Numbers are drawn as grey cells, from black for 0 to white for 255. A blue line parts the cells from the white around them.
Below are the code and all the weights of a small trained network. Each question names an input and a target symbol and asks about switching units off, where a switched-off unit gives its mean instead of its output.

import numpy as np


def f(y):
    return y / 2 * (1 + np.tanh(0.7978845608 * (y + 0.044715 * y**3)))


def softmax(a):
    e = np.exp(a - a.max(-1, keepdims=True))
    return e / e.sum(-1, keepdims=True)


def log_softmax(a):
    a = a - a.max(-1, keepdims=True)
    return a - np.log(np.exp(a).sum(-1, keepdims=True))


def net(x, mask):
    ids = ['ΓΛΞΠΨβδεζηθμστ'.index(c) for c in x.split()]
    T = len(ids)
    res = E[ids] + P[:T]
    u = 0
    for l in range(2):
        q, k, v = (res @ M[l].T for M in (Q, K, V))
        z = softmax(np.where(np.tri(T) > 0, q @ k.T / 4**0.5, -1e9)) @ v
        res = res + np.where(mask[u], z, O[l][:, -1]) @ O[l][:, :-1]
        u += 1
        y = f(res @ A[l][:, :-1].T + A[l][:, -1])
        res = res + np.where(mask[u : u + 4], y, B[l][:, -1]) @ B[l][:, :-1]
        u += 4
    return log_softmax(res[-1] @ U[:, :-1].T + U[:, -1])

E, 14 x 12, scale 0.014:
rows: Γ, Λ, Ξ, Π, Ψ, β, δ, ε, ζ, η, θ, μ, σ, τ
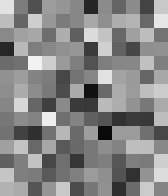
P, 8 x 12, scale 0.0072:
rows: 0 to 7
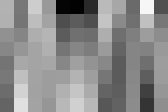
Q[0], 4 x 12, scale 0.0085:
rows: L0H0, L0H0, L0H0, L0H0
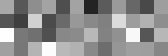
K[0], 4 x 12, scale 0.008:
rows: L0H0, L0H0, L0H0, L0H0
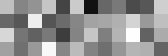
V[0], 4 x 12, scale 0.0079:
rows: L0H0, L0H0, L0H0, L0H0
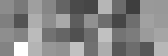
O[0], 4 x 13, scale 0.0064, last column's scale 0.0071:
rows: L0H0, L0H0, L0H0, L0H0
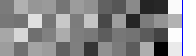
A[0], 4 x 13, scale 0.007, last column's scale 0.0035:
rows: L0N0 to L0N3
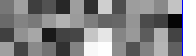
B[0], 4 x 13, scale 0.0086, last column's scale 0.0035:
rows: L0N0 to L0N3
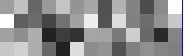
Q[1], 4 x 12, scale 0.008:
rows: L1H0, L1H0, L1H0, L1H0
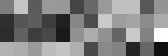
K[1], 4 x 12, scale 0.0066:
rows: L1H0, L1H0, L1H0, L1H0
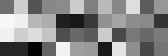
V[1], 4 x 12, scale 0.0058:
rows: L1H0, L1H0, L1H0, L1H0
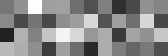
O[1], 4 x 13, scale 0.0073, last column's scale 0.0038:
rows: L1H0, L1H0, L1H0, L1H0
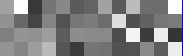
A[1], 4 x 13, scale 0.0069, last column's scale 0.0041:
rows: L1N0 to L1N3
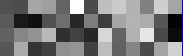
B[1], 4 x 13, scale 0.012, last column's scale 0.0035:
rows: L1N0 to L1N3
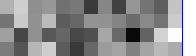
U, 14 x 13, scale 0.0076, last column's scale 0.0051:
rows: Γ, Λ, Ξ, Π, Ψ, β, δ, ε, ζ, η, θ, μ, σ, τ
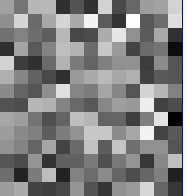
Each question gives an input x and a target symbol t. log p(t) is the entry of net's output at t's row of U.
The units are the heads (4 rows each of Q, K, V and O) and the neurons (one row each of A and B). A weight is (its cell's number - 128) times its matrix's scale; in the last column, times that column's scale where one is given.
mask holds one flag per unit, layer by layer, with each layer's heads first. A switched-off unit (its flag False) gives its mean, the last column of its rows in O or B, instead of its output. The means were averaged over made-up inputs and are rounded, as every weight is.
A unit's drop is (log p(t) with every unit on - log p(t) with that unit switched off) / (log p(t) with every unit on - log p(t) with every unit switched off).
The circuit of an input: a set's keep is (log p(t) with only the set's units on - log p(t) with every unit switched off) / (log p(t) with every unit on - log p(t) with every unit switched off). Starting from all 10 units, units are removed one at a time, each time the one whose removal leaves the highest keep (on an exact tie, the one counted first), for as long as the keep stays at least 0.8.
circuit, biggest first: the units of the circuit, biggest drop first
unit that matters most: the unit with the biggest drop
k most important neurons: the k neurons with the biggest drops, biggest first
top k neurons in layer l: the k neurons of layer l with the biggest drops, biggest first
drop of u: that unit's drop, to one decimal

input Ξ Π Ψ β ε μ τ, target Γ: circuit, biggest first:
[L0H0 L0N0]
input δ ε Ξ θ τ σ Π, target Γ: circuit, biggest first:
[L1N3]
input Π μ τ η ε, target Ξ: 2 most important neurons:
[L1N3 L0N0]
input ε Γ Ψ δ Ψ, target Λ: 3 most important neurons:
[L0N1 L1N2 L1N3]
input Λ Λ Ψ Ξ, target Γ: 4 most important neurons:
[L0N0 L0N1 L1N2 L0N3]
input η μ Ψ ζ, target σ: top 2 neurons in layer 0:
[L0N2 L0N0]
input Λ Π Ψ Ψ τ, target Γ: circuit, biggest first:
[L0N0 L1H0 L1N2]
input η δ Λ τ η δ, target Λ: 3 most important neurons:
[L0N0 L1N2 L1N0]
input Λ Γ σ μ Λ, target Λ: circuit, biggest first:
[L1N2 L1H0]
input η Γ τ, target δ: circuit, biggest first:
[L0H0 L1H0]
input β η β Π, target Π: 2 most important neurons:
[L0N0 L1N3]
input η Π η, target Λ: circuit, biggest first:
[L0H0 L1H0]
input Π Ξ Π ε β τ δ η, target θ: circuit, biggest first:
[L1H0 L0N1]
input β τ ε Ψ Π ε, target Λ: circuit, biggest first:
[L1H0]
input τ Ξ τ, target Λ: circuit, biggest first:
[L0H0 L1N2]
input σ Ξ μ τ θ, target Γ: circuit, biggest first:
[L1H0 L1N2 L0N1]
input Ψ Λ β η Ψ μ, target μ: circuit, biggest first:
[L0H0 L1H0 L0N2]
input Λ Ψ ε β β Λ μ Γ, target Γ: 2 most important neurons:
[L1N3 L0N1]
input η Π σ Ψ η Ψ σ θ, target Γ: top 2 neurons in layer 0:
[L0N1 L0N0]
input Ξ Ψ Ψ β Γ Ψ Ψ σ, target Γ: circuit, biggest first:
[L1N3 L1H0 L0H0]
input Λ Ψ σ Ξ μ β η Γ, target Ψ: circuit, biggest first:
[L1H0 L0N0 L0H0]
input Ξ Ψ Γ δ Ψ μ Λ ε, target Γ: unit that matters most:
L1N3
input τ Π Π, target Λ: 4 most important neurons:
[L0N1 L0N0 L1N2 L0N2]
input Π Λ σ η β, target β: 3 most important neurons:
[L0N2 L0N3 L1N2]
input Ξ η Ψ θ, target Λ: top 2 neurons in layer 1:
[L1N2 L1N0]
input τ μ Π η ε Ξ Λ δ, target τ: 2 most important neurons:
[L1N0 L1N2]
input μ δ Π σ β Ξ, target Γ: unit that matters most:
L0H0
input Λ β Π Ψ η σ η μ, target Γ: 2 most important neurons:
[L0N0 L0N1]
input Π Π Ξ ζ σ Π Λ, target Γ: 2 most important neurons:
[L0N0 L0N1]
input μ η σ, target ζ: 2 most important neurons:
[L0N3 L1N3]
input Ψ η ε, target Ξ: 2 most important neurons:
[L0N0 L1N3]
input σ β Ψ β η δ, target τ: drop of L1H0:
0.8
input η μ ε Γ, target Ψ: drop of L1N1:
0.2
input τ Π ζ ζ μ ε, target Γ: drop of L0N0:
-0.1
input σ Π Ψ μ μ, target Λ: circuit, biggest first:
[L1N2]
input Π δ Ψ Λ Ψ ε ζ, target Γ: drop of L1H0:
0.7
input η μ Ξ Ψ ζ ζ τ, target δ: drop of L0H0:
0.4
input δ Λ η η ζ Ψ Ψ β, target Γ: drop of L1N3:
0.1
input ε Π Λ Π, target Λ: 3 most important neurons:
[L0N1 L0N0 L1N2]
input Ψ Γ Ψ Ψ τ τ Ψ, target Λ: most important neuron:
[L1N2]
